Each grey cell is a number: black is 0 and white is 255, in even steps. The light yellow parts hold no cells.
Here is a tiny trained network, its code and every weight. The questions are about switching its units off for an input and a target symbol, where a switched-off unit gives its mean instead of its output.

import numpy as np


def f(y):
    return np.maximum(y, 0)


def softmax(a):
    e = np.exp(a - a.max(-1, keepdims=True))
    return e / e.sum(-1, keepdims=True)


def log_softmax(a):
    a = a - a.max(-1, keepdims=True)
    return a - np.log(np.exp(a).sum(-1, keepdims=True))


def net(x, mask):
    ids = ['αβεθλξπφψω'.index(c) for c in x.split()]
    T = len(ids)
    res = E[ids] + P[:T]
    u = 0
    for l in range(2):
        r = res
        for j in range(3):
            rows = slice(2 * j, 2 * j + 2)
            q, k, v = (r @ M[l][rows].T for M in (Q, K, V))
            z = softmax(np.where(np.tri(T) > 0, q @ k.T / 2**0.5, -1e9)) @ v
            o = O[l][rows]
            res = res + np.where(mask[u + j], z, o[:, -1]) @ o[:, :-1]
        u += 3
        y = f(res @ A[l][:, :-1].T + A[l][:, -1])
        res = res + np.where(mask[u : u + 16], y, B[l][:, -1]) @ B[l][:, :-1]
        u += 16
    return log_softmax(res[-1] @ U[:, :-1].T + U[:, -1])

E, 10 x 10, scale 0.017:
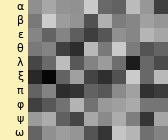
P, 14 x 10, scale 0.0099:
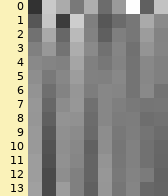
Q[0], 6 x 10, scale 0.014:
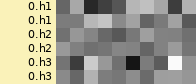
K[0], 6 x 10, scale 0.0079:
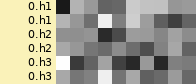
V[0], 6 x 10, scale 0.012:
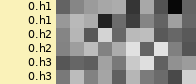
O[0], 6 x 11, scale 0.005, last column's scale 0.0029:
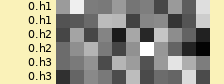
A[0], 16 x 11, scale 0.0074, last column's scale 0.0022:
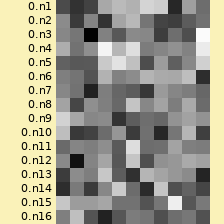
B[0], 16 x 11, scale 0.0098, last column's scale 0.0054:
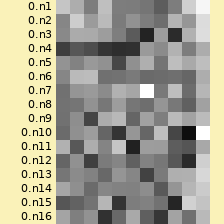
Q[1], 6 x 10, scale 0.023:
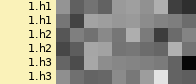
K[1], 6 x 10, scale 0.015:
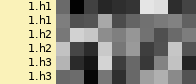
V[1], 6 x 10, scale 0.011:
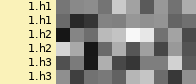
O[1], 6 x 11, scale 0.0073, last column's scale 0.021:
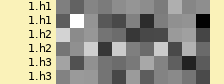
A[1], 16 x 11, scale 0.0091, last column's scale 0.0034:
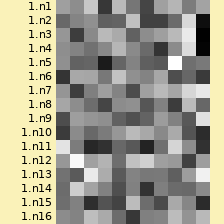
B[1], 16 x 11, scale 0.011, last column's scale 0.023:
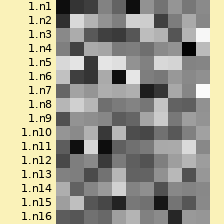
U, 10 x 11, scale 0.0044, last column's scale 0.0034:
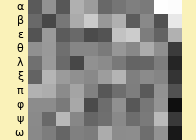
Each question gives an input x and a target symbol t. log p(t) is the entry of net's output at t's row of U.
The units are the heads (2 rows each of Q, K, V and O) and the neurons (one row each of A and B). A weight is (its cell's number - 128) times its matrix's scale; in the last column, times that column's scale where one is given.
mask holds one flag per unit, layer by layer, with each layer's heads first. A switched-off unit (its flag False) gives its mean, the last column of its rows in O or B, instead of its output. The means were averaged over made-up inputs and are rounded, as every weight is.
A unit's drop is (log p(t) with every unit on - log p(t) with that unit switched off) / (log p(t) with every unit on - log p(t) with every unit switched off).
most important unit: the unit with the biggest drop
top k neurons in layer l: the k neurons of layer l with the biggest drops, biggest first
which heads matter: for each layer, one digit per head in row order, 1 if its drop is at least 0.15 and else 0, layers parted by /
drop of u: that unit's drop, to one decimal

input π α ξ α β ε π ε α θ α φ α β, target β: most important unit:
0.n10
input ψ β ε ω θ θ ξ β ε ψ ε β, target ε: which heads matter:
101 / 101
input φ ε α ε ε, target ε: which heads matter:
100 / 101
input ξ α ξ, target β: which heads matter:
110 / 001
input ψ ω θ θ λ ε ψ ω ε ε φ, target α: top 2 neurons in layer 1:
1.n7, 1.n3
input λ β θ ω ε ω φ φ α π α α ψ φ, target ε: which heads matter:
110 / 101
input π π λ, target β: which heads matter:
000 / 000
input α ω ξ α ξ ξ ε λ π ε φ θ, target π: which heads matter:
011 / 010
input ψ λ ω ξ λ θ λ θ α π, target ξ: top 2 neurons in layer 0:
0.n3, 0.n16
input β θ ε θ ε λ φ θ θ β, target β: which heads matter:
011 / 001
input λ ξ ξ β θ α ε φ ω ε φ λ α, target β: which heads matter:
010 / 001
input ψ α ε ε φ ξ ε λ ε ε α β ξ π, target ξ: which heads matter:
001 / 001
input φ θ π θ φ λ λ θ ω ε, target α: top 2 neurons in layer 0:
0.n9, 0.n15
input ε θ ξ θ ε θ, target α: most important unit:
0.h1
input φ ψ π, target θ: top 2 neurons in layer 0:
0.n16, 0.n7
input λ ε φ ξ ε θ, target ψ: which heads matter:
010 / 010
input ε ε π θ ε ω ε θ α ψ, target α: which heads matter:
100 / 010
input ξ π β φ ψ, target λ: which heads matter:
110 / 010
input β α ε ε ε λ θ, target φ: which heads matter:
011 / 010
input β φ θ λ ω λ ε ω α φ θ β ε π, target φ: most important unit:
1.h2
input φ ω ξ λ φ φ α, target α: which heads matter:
000 / 000
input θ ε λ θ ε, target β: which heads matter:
110 / 001
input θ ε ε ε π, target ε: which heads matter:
100 / 010
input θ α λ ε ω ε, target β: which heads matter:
100 / 001
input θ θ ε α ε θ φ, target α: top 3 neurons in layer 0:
0.n10, 0.n4, 0.n16
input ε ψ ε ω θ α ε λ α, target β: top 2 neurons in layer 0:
0.n10, 0.n1
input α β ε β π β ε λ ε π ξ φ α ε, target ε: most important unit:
1.h1
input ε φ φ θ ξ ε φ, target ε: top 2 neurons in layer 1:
1.n7, 1.n9
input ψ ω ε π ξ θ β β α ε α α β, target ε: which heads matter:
110 / 101
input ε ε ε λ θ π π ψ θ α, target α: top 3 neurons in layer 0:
0.n10, 0.n15, 0.n14
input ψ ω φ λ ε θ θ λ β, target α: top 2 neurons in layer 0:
0.n10, 0.n11
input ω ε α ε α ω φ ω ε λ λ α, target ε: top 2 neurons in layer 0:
0.n1, 0.n2
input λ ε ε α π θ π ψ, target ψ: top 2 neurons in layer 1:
1.n11, 1.n4
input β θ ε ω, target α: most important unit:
1.n7
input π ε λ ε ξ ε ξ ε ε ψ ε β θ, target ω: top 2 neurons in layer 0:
0.n3, 0.n2
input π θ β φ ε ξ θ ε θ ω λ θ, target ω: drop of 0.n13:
0.0
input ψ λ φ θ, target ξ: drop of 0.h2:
0.2
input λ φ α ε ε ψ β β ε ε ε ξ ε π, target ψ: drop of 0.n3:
0.3
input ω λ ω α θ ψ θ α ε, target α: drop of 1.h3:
0.2
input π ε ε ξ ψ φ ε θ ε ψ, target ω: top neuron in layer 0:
0.n3
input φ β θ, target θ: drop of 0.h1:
0.6
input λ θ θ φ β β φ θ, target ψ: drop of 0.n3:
0.3
